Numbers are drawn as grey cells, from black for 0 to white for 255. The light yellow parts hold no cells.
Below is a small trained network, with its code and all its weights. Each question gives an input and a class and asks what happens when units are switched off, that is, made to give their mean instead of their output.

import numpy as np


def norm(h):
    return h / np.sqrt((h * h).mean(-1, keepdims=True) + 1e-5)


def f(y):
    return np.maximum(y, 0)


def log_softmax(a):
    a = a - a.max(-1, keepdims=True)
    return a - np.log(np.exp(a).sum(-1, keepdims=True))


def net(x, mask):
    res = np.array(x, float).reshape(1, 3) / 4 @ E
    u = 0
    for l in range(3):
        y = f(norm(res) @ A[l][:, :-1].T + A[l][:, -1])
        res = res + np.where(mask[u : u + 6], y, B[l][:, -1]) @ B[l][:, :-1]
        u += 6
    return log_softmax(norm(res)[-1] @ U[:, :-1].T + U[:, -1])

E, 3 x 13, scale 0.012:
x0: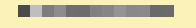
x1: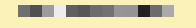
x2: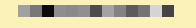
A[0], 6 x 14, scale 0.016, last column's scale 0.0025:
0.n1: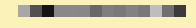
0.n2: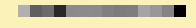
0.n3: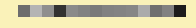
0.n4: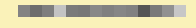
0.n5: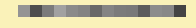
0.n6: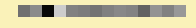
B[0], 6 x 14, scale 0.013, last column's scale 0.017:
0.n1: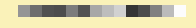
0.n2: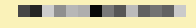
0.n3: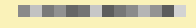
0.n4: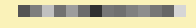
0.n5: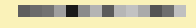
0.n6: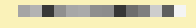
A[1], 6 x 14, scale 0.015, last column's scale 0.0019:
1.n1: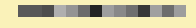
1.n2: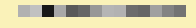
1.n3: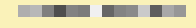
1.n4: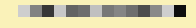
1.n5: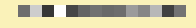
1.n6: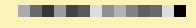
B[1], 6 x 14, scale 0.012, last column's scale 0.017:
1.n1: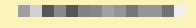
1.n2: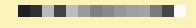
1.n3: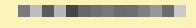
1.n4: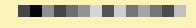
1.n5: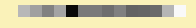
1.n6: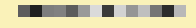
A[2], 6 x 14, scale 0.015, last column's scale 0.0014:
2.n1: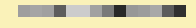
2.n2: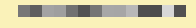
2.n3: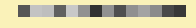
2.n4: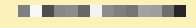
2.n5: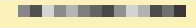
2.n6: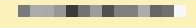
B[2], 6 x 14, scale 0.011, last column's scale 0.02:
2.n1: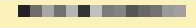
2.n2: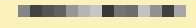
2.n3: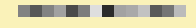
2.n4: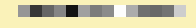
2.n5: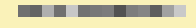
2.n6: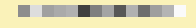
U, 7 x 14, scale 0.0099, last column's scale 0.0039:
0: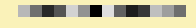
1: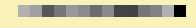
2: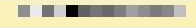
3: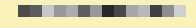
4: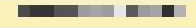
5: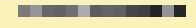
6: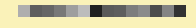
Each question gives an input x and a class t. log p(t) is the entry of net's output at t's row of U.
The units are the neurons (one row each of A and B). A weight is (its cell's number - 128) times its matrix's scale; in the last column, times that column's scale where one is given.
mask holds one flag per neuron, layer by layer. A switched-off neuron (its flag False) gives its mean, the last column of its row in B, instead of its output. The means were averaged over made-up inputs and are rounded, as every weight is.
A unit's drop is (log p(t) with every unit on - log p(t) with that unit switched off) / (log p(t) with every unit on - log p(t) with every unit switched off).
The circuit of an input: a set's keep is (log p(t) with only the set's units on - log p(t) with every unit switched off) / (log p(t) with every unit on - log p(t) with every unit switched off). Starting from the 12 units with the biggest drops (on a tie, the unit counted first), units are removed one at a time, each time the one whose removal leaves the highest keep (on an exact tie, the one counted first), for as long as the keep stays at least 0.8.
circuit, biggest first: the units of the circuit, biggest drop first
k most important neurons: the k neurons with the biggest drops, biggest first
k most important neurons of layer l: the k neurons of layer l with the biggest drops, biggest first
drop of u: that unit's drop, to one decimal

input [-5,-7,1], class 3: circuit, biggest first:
[0.n2]
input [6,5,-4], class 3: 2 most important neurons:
[0.n6; 0.n1]
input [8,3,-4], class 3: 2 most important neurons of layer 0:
[0.n6; 0.n3]
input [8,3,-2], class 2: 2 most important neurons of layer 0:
[0.n1; 0.n2]
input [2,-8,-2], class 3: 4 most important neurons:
[0.n2; 0.n1; 0.n6; 1.n1]
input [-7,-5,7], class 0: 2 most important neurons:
[0.n2; 0.n1]
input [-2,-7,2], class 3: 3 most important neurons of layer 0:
[0.n2; 0.n3; 0.n6]
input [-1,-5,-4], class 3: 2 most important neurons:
[0.n2; 0.n1]
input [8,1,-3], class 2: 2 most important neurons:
[0.n1; 0.n2]
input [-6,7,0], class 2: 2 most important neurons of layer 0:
[0.n4; 0.n2]
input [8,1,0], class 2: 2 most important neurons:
[0.n1; 1.n5]
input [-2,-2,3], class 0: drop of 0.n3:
0.2
